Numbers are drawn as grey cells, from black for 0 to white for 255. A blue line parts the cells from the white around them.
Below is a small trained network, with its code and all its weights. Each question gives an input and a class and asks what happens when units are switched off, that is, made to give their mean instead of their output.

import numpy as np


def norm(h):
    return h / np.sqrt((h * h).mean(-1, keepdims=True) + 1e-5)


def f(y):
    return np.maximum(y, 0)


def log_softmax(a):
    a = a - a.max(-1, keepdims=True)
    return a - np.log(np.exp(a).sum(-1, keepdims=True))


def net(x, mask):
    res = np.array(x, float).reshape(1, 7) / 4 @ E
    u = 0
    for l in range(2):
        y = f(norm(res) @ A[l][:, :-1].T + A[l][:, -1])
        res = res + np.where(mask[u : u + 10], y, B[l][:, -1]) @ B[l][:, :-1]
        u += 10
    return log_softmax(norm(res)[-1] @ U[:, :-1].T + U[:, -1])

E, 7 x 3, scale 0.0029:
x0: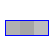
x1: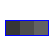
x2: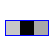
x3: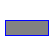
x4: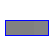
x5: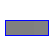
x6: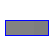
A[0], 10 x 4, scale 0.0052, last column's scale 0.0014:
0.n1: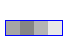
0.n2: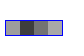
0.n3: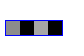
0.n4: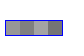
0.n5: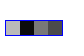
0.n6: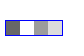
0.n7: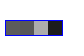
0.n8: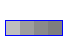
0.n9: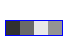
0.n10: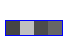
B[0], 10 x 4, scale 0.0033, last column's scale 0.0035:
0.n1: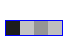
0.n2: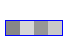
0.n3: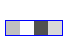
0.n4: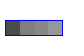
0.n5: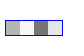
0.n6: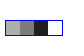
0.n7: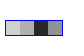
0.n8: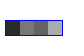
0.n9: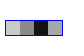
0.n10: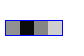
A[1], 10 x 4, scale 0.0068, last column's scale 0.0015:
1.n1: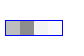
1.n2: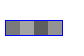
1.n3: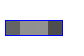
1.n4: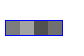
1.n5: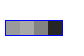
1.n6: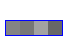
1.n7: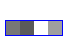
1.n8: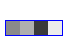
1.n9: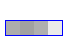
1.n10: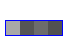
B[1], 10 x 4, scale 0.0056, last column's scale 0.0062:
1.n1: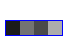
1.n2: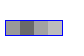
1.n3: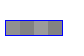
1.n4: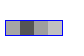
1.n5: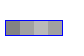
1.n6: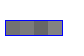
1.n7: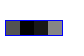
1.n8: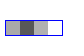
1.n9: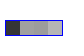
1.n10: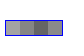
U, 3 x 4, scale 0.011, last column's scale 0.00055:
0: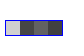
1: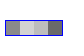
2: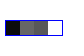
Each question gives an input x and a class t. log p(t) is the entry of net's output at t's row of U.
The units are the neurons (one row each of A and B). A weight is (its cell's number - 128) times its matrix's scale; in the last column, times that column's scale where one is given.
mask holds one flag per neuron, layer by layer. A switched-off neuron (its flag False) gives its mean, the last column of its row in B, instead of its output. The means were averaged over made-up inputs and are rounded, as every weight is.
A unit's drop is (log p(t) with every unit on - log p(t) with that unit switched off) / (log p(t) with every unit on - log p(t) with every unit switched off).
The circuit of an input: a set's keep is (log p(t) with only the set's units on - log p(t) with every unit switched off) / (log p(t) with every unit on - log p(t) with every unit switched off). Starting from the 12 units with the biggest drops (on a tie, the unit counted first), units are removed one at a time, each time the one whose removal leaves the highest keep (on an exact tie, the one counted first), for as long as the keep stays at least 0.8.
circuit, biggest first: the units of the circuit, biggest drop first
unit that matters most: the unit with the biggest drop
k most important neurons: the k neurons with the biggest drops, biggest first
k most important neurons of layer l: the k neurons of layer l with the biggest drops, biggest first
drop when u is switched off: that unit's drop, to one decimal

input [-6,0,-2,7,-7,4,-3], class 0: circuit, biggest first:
[1.n9]
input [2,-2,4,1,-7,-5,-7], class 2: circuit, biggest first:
[1.n1; 0.n6]
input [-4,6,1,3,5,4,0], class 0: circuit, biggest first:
[1.n1; 1.n9]
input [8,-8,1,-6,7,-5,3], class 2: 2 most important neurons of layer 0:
[0.n3; 0.n5]
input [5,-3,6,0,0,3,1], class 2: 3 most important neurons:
[1.n1; 1.n7; 0.n6]
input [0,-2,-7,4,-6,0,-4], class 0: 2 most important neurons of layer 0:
[0.n6; 0.n10]
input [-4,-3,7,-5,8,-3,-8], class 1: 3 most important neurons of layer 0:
[0.n3; 0.n5; 0.n6]
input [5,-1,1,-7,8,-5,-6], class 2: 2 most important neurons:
[0.n3; 0.n5]
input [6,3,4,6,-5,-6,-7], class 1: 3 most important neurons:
[0.n3; 0.n5; 0.n9]
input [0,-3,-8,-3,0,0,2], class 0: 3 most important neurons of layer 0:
[0.n6; 0.n10; 0.n5]
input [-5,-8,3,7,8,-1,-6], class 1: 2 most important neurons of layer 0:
[0.n5; 0.n10]
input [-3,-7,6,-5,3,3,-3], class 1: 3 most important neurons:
[0.n5; 0.n3; 0.n10]
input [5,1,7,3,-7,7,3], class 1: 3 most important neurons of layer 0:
[0.n3; 0.n5; 0.n10]
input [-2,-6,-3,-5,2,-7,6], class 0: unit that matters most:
0.n6
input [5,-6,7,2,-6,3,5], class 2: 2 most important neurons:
[1.n1; 1.n7]
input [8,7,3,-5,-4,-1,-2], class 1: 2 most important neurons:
[0.n6; 1.n9]
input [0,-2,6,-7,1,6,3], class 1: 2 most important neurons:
[0.n3; 0.n5]
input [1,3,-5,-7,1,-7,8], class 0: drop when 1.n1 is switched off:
0.1
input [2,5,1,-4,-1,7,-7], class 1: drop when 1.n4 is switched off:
-0.1
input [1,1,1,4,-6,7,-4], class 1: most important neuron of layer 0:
[0.n6]
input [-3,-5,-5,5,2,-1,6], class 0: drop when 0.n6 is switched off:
0.1
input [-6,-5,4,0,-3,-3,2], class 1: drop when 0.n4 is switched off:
0.0
